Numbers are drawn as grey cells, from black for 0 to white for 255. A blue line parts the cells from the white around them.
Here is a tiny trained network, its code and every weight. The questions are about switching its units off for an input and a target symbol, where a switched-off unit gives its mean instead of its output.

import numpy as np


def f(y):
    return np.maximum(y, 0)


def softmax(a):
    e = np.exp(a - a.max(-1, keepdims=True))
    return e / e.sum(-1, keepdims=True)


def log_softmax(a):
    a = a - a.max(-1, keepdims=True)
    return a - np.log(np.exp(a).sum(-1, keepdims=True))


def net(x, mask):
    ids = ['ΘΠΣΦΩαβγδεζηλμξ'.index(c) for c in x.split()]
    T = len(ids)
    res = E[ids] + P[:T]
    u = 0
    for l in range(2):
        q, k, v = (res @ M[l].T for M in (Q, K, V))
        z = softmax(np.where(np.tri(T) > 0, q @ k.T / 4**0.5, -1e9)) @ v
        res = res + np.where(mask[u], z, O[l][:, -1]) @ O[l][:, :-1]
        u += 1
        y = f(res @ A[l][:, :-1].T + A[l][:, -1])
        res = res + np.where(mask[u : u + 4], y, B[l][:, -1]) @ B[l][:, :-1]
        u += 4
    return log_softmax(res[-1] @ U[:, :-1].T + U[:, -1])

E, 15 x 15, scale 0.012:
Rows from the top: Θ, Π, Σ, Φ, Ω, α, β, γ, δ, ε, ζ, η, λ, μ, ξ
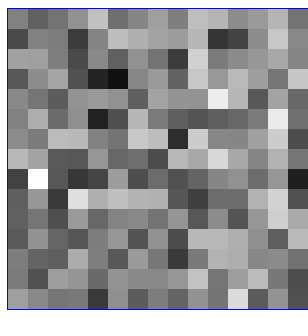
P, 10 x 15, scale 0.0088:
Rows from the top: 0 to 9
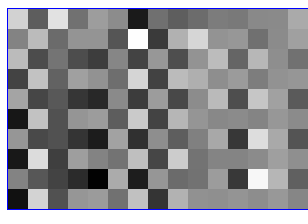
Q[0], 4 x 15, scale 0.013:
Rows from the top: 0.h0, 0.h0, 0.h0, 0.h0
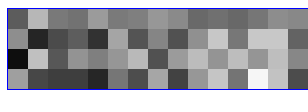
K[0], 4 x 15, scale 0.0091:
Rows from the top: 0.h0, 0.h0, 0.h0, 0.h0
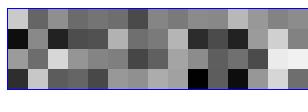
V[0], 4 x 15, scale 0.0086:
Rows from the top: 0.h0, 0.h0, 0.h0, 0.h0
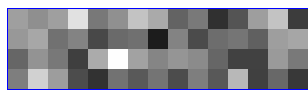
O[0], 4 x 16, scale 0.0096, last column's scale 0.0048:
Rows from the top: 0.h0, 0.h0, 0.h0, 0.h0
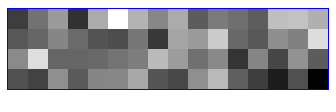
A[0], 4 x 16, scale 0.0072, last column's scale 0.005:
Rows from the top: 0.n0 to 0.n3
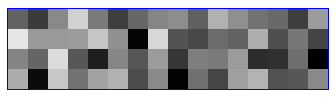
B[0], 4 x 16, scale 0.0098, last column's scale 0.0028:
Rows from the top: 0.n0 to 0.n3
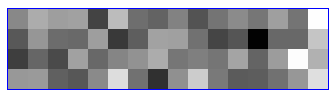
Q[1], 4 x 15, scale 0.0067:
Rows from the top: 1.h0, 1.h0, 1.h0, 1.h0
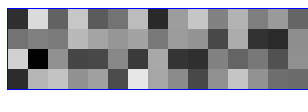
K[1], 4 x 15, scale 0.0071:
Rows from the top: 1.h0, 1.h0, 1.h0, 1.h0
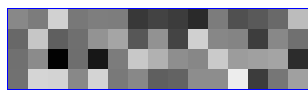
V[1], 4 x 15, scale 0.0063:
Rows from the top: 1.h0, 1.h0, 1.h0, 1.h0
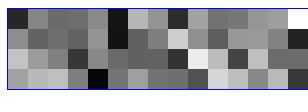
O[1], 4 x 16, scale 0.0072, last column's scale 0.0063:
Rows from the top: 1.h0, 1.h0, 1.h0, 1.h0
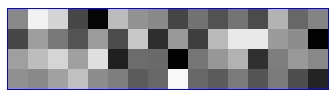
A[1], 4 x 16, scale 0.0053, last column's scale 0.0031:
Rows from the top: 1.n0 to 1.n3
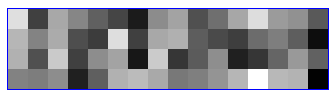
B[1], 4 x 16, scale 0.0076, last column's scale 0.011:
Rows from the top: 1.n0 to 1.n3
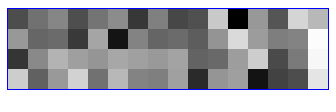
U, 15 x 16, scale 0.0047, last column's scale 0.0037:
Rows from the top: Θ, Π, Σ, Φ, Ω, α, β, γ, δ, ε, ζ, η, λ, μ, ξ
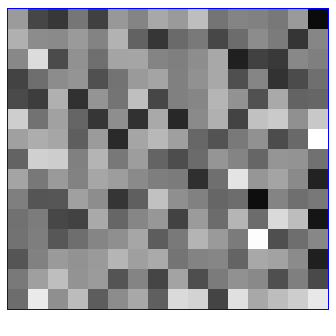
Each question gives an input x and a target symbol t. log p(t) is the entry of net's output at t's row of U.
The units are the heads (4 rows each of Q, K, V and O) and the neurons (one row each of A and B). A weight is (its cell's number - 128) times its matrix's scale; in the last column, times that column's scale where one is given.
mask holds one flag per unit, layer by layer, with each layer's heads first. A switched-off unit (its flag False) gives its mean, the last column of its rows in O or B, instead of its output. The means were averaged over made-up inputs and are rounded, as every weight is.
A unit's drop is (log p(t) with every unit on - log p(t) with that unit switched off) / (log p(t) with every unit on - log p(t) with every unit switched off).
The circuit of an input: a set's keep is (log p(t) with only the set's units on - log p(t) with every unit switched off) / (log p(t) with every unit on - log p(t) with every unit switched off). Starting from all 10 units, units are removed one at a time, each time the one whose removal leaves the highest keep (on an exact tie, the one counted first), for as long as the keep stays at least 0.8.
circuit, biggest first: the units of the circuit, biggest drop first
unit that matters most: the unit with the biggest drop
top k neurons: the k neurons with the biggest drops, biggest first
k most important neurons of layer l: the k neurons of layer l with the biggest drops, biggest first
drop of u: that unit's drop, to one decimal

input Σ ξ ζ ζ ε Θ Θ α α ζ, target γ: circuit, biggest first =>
[1.h0 0.h0 0.n3]
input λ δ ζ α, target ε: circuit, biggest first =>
[1.h0 0.h0 0.n3 0.n0]
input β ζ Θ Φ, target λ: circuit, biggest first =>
[0.h0 1.h0 0.n3 1.n2]
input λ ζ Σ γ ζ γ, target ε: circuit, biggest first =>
[1.h0 0.h0 0.n3 0.n0]
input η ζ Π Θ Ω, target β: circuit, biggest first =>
[0.h0 0.n1 1.n2]
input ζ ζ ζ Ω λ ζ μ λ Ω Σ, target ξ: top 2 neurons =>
[1.n0 1.n1]
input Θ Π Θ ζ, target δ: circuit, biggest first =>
[0.n1 1.h0 0.h0 1.n3]
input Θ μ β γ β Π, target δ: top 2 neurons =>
[0.n1 1.n3]
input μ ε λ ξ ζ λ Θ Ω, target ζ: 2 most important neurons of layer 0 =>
[0.n3 0.n1]
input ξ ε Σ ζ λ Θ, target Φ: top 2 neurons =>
[0.n2 1.n2]
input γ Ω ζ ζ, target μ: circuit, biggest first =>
[1.h0 0.h0]
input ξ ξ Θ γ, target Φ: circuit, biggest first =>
[0.h0 0.n2 1.n2 1.h0]
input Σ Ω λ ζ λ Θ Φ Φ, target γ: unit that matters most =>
1.h0
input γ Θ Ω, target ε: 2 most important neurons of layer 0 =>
[0.n1 0.n0]
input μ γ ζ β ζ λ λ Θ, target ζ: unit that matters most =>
0.n3
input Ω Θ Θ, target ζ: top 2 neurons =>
[0.n1 0.n3]
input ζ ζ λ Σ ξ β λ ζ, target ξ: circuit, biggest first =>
[0.h0 1.h0]
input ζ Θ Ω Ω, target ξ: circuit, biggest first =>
[0.h0 1.h0 1.n0]
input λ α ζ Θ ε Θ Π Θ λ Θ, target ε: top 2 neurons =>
[0.n3 0.n0]
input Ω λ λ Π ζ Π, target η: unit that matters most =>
0.n1
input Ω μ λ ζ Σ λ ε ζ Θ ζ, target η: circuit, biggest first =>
[0.n1 1.h0 0.h0]
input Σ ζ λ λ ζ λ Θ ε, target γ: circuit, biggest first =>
[1.h0 0.h0 0.n3]
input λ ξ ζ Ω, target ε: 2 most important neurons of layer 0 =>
[0.n3 0.n0]
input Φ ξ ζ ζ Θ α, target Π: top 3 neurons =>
[0.n0 0.n2 1.n2]
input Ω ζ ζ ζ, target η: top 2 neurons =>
[0.n1 0.n0]
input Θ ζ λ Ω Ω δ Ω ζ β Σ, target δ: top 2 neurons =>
[0.n1 1.n3]
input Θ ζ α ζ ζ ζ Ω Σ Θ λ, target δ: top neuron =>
[0.n1]
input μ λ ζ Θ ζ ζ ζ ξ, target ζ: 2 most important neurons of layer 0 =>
[0.n3 0.n1]
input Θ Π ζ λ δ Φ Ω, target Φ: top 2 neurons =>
[1.n2 0.n2]
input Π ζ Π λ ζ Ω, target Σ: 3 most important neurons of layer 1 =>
[1.n3 1.n1 1.n2]
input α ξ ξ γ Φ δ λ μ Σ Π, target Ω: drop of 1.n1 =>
0.2
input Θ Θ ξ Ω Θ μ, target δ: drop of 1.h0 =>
1.0
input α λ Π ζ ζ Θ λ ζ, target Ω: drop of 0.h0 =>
1.3
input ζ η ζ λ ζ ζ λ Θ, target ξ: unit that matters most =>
0.h0
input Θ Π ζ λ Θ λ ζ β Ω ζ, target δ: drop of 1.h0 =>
1.0
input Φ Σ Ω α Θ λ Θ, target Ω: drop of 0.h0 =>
1.0
